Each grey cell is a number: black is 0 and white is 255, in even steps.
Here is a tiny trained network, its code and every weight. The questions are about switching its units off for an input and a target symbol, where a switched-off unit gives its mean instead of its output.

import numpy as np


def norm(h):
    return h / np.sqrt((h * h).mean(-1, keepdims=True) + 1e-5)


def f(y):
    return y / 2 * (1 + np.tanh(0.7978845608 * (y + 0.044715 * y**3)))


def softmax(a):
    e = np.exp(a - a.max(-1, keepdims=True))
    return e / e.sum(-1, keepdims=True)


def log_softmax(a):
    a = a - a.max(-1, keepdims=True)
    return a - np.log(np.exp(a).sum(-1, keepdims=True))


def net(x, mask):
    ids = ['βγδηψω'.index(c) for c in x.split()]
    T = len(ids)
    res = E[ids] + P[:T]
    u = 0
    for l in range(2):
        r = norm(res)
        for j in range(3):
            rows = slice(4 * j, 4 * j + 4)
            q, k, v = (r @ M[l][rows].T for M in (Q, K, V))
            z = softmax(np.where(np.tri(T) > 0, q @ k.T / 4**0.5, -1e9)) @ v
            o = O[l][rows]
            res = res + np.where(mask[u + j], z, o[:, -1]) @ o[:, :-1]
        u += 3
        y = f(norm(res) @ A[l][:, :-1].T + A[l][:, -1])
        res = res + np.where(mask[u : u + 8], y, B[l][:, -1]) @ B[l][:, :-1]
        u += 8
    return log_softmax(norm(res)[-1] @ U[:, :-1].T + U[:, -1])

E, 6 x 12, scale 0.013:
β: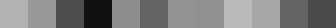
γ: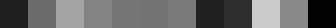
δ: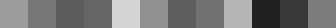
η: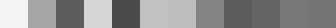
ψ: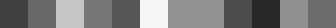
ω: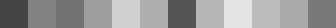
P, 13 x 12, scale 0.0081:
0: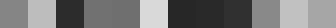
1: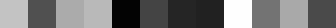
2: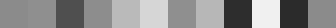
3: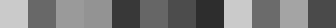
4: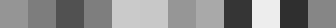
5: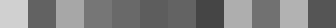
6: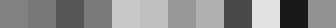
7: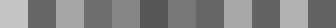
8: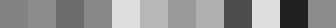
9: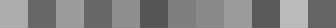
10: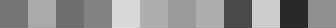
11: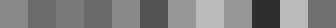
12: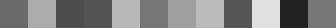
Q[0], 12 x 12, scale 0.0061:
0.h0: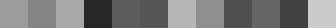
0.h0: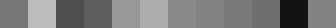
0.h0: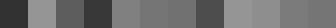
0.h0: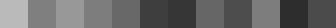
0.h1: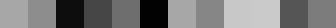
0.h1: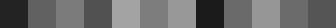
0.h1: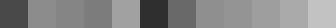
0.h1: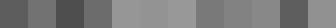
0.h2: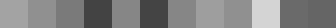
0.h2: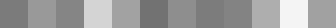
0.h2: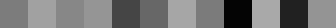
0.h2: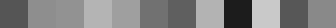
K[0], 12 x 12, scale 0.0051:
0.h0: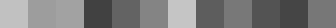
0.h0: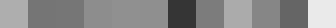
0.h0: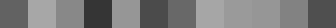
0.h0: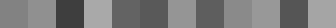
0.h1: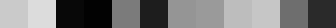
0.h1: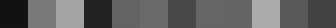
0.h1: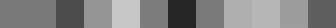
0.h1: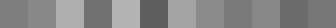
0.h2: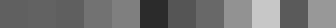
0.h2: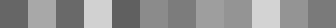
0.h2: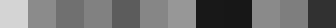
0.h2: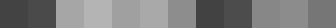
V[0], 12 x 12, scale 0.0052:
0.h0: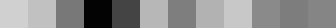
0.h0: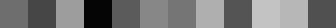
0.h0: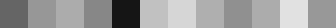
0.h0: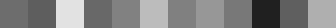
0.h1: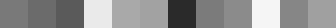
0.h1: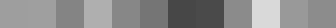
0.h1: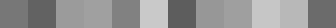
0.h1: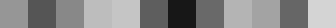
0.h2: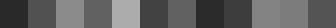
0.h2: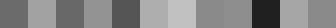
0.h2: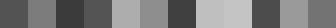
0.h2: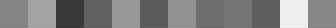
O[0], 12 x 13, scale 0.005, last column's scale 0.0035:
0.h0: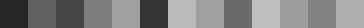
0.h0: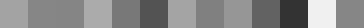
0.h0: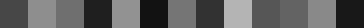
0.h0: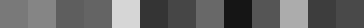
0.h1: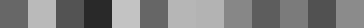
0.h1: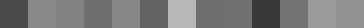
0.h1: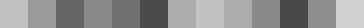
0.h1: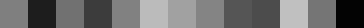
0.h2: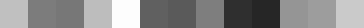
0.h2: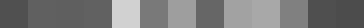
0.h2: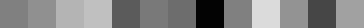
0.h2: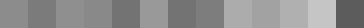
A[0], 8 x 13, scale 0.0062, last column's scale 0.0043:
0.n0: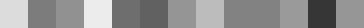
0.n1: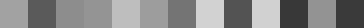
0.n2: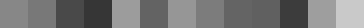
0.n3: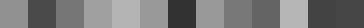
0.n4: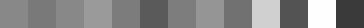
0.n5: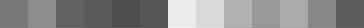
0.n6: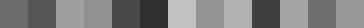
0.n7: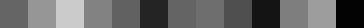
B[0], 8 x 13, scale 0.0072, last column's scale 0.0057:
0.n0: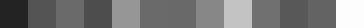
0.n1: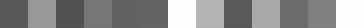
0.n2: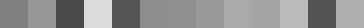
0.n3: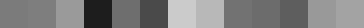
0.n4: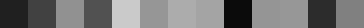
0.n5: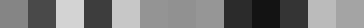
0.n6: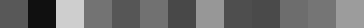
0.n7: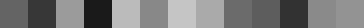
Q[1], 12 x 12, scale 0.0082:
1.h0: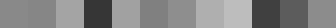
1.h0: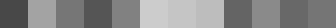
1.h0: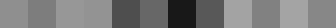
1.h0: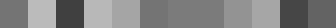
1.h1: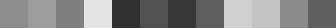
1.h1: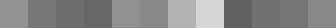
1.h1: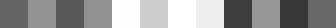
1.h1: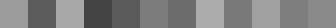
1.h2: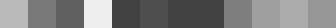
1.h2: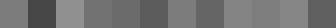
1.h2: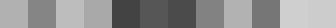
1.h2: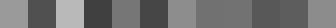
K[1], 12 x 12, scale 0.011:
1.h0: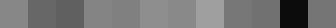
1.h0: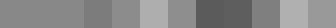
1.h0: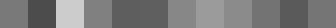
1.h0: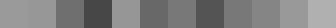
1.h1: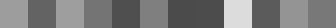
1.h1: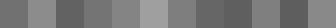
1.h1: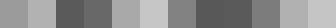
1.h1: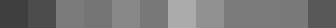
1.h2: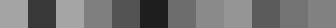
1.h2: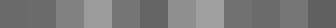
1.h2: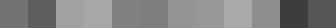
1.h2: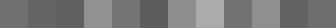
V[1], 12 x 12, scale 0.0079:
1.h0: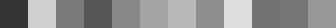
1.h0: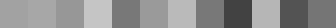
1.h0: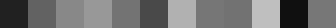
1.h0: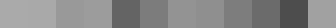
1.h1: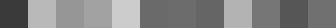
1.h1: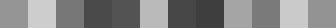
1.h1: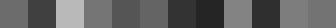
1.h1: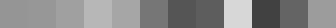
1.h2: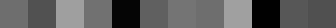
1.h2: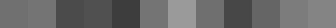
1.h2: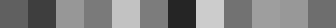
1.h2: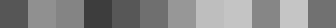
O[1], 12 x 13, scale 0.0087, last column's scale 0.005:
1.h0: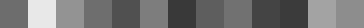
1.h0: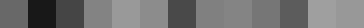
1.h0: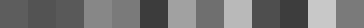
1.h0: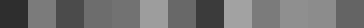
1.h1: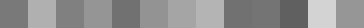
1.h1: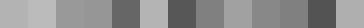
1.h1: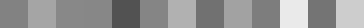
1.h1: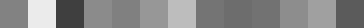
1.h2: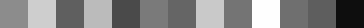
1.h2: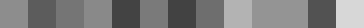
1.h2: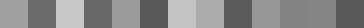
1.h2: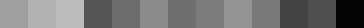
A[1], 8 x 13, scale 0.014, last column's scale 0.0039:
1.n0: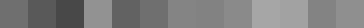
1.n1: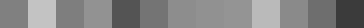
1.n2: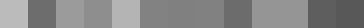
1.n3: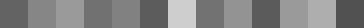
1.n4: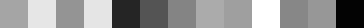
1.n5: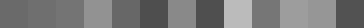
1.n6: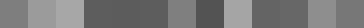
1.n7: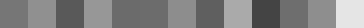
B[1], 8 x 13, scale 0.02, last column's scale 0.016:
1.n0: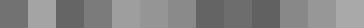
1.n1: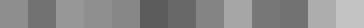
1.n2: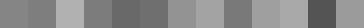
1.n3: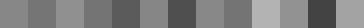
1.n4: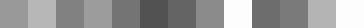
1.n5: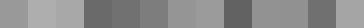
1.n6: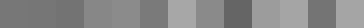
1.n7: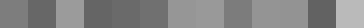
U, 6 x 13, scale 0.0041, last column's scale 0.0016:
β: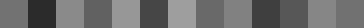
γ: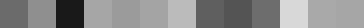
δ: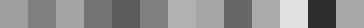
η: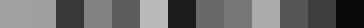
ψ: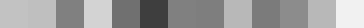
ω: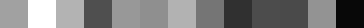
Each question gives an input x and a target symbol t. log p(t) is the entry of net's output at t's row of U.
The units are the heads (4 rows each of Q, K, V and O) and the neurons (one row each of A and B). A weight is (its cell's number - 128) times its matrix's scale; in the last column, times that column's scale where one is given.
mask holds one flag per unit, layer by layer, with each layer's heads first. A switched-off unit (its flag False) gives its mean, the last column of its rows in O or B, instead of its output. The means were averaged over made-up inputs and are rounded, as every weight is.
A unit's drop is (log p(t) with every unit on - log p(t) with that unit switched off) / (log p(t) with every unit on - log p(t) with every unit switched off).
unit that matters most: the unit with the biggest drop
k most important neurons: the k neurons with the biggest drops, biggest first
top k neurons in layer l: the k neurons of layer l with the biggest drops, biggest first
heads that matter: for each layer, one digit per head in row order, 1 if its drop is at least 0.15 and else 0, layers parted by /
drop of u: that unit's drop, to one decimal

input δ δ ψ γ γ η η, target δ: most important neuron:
0.n0
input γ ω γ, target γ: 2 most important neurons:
0.n0; 1.n4
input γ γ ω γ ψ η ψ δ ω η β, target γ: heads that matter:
000 / 100
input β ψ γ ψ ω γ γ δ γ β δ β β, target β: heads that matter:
100 / 010
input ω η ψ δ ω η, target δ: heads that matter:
001 / 000
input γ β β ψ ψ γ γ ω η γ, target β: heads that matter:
001 / 010
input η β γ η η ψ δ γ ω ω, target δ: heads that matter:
111 / 000
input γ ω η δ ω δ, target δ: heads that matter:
101 / 000
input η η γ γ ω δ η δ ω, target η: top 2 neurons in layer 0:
0.n0; 0.n1
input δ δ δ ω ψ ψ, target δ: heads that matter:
111 / 000
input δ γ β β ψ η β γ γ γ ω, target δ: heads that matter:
100 / 000
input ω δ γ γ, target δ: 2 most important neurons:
0.n7; 0.n1
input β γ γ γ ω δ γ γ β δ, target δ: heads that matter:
001 / 000
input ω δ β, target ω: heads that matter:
000 / 001
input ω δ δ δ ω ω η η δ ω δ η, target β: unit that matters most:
0.n5
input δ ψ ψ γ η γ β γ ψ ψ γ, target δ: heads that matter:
100 / 000
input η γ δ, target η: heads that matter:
000 / 000
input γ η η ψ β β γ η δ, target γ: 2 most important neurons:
0.n0; 1.n4
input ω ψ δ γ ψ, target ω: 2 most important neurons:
1.n4; 0.n1
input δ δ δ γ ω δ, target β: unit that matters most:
0.h0
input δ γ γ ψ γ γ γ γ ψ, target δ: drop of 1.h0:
0.1
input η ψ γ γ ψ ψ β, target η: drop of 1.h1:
0.2
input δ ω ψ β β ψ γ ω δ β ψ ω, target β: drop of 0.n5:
1.3
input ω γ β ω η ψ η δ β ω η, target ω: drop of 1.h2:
0.5
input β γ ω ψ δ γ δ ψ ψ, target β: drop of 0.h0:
1.3
